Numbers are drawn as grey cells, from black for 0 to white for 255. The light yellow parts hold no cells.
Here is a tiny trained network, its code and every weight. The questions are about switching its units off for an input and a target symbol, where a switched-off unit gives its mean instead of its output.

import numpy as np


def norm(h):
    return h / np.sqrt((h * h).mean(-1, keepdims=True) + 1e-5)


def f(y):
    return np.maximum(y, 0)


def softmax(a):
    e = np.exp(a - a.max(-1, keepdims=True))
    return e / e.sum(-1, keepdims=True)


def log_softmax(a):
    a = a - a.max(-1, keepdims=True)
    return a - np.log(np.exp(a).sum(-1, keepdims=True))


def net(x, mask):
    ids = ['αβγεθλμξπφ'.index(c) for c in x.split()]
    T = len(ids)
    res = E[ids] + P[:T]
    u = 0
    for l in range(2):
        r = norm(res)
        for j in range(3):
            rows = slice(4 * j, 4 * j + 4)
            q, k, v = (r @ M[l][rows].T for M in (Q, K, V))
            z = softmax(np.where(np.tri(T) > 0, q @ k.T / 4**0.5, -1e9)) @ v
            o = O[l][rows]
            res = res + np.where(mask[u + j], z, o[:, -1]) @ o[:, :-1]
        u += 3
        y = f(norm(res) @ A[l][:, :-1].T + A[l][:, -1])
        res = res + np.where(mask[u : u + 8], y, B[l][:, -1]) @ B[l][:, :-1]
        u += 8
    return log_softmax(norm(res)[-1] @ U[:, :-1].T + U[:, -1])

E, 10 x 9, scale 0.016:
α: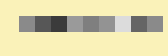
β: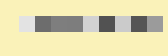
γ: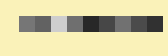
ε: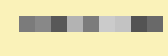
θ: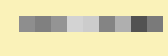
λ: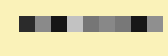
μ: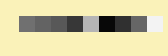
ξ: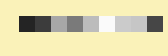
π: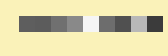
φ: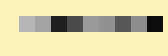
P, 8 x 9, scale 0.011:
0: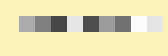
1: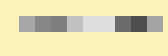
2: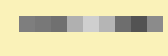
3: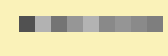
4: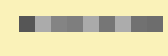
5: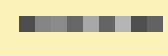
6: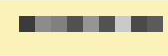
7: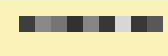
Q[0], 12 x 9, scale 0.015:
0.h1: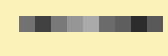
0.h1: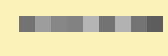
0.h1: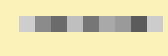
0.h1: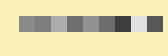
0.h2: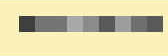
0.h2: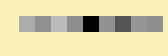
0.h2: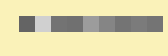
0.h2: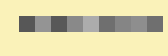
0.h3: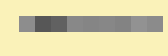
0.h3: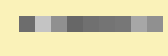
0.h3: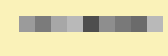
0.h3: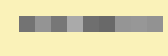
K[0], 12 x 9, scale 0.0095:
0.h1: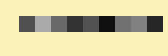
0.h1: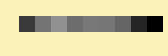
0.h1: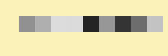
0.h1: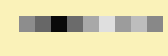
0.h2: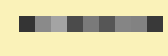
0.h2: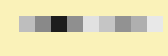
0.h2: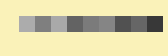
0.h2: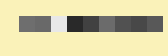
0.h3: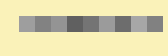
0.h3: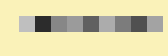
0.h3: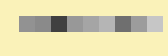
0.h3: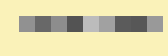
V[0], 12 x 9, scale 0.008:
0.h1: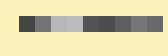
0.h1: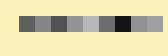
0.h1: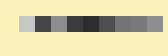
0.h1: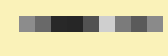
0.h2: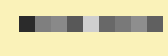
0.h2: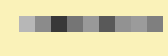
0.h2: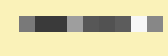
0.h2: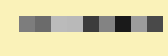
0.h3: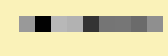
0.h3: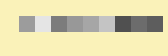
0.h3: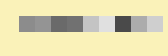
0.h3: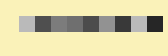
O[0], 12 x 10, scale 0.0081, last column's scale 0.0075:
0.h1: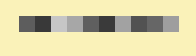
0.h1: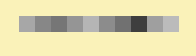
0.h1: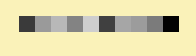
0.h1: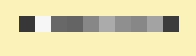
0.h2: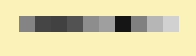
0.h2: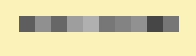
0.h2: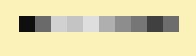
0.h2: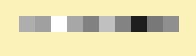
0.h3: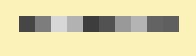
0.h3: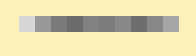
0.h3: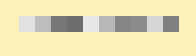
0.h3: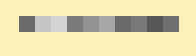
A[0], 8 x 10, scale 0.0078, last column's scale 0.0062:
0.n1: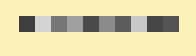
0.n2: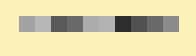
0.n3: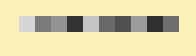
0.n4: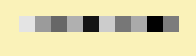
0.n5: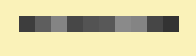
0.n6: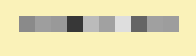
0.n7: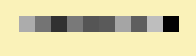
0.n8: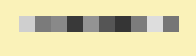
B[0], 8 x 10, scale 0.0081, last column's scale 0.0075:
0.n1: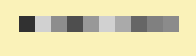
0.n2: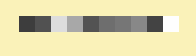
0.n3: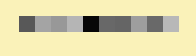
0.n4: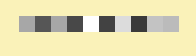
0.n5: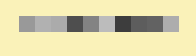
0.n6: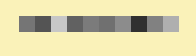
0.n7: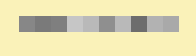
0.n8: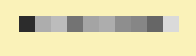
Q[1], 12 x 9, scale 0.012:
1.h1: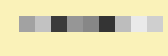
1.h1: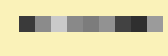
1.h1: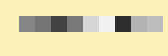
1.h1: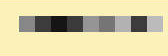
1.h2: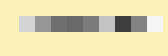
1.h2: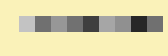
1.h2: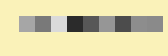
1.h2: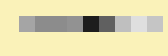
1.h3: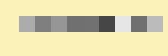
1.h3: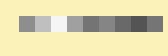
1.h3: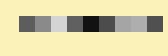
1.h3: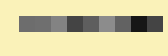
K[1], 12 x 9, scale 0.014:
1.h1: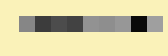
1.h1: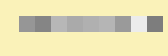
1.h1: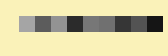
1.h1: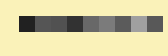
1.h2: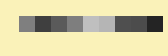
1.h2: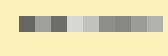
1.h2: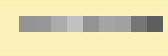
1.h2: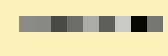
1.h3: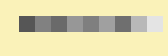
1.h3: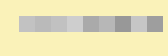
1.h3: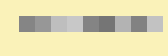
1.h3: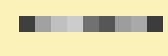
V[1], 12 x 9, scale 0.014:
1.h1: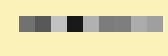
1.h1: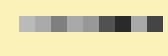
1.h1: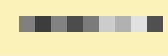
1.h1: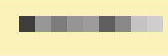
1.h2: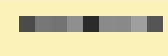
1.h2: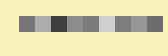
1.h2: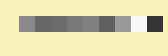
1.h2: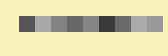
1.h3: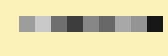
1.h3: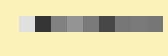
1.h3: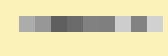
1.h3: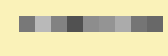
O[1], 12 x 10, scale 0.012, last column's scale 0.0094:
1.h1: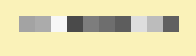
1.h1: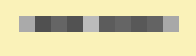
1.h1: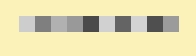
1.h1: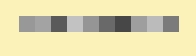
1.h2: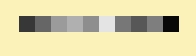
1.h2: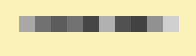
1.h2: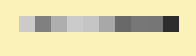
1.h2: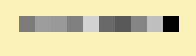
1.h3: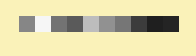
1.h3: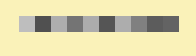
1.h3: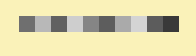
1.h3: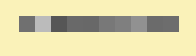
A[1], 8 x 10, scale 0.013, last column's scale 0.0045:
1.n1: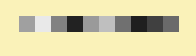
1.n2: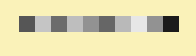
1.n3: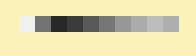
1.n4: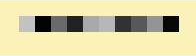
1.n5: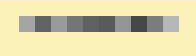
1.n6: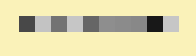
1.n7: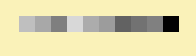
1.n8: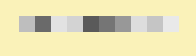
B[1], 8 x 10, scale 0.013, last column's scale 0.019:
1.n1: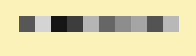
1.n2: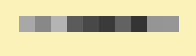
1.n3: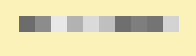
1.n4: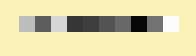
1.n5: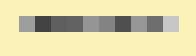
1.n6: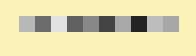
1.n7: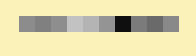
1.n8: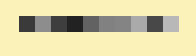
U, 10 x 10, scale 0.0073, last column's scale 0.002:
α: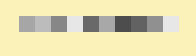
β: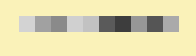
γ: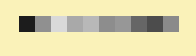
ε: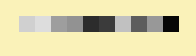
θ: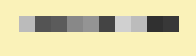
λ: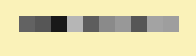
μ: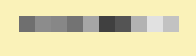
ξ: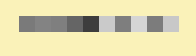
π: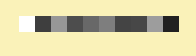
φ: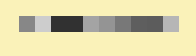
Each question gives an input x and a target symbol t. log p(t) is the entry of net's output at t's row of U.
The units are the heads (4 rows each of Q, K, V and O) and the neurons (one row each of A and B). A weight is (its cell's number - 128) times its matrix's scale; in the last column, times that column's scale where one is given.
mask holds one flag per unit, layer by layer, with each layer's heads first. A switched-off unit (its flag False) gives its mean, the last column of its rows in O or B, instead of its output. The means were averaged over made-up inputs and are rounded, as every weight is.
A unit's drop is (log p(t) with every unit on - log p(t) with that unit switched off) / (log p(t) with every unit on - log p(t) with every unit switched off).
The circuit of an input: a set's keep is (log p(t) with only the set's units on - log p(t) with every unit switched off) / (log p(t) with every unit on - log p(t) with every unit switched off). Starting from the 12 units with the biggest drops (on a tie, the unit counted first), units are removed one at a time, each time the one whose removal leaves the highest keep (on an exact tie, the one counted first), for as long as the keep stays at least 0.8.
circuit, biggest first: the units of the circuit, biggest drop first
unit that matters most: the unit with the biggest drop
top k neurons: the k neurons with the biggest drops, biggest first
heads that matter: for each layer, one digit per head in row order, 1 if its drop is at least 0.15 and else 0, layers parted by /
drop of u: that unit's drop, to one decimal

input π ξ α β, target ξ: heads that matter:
010 / 100
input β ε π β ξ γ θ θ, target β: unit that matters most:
0.h2
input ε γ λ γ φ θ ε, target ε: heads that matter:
010 / 101
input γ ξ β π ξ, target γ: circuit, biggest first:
[0.h2 1.n4]
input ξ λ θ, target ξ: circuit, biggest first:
[1.h1 1.n8]
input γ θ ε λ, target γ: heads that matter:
010 / 010
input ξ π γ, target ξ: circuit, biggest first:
[1.h1 1.n4]
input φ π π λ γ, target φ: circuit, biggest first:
[1.h3 0.h2 1.n1]
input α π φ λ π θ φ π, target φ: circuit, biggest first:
[1.h3 0.h1]
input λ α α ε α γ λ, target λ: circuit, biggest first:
[1.h1 1.n4]
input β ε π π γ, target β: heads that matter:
010 / 001
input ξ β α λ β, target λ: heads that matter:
010 / 100
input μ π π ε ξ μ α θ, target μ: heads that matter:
000 / 100
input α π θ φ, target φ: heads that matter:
000 / 001
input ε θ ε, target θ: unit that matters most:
1.h3
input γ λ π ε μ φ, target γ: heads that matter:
000 / 010
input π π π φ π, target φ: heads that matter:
000 / 001
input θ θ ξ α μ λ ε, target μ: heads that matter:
000 / 010
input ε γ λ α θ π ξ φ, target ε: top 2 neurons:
[0.n4 1.n6]
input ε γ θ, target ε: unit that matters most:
1.h3
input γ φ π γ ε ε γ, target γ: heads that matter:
101 / 010
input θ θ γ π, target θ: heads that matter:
010 / 001
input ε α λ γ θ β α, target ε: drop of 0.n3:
0.0
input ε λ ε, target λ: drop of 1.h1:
0.2
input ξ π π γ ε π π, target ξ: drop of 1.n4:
0.1
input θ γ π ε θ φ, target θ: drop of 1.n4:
0.2
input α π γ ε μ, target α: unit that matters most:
0.h2
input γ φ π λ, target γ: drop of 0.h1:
0.2
